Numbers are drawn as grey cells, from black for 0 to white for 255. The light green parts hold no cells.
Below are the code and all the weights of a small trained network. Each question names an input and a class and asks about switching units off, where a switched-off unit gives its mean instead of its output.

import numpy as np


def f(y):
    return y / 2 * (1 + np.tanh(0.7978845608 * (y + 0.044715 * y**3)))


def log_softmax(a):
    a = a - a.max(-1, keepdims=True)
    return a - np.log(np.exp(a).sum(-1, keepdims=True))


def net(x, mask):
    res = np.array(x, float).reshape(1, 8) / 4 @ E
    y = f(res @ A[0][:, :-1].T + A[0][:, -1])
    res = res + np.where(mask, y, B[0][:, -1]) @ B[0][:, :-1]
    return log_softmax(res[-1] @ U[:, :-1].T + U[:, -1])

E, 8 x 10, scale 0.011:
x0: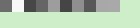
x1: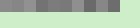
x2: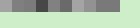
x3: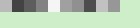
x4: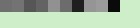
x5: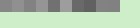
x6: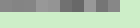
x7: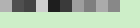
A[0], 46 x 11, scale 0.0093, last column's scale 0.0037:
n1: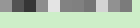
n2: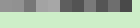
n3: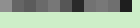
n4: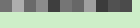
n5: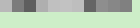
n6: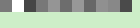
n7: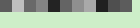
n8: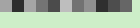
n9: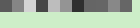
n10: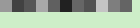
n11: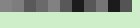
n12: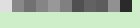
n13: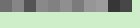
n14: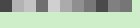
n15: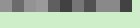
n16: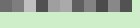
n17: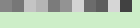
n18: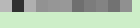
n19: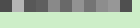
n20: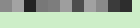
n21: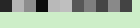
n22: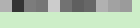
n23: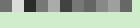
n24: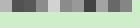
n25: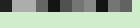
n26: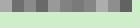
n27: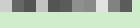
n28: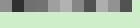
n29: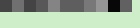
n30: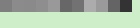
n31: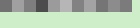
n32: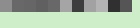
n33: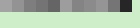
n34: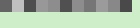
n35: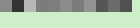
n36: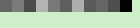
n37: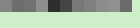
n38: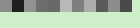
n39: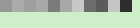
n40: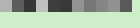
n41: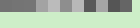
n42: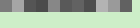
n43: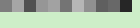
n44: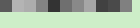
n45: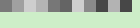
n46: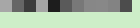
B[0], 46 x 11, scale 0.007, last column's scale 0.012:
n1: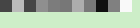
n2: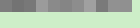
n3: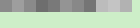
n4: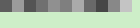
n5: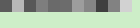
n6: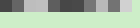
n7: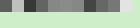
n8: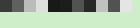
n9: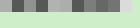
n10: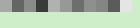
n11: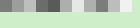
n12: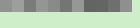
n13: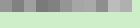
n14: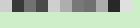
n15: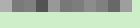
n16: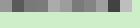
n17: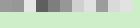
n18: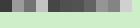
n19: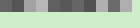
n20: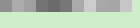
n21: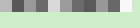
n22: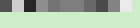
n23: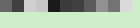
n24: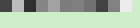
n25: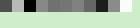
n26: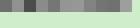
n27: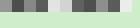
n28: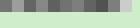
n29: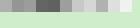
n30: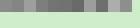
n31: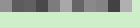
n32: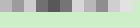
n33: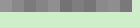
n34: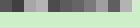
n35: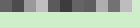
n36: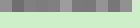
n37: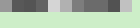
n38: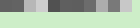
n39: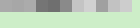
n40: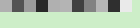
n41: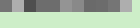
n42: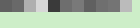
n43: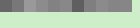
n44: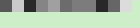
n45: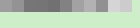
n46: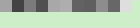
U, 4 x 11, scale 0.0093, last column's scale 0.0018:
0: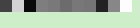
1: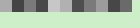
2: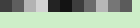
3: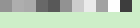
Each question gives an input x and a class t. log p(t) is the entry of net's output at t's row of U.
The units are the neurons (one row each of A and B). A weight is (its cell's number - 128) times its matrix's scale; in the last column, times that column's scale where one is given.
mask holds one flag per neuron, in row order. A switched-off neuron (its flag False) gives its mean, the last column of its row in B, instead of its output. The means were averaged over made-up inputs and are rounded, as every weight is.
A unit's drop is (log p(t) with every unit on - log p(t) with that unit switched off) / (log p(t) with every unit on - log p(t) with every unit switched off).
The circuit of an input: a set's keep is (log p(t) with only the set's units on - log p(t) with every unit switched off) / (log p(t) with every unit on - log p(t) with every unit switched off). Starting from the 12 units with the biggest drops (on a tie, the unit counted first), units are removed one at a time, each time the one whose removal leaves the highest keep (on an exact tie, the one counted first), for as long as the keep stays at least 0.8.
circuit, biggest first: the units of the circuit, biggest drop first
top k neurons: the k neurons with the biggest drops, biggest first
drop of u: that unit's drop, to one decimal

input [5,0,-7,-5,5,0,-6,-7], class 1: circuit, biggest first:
[n21]
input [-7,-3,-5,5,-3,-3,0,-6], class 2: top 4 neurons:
[n8 n18 n38 n35]
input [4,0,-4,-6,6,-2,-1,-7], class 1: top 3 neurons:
[n21 n14 n9]
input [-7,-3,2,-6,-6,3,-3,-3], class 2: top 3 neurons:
[n8 n38 n35]
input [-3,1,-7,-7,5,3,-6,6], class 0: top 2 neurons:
[n25 n44]
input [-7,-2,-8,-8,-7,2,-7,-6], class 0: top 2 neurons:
[n25 n44]
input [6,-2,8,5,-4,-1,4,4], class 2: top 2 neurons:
[n23 n6]
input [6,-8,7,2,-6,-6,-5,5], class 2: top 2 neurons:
[n23 n6]
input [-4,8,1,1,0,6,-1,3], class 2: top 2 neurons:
[n8 n14]
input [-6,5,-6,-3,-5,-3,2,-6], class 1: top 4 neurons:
[n14 n9 n16 n23]
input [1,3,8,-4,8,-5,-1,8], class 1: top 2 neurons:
[n40 n46]
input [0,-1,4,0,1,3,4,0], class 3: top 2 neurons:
[n25 n8]
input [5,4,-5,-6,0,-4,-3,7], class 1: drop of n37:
0.1
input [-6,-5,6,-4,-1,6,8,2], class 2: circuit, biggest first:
[n8]
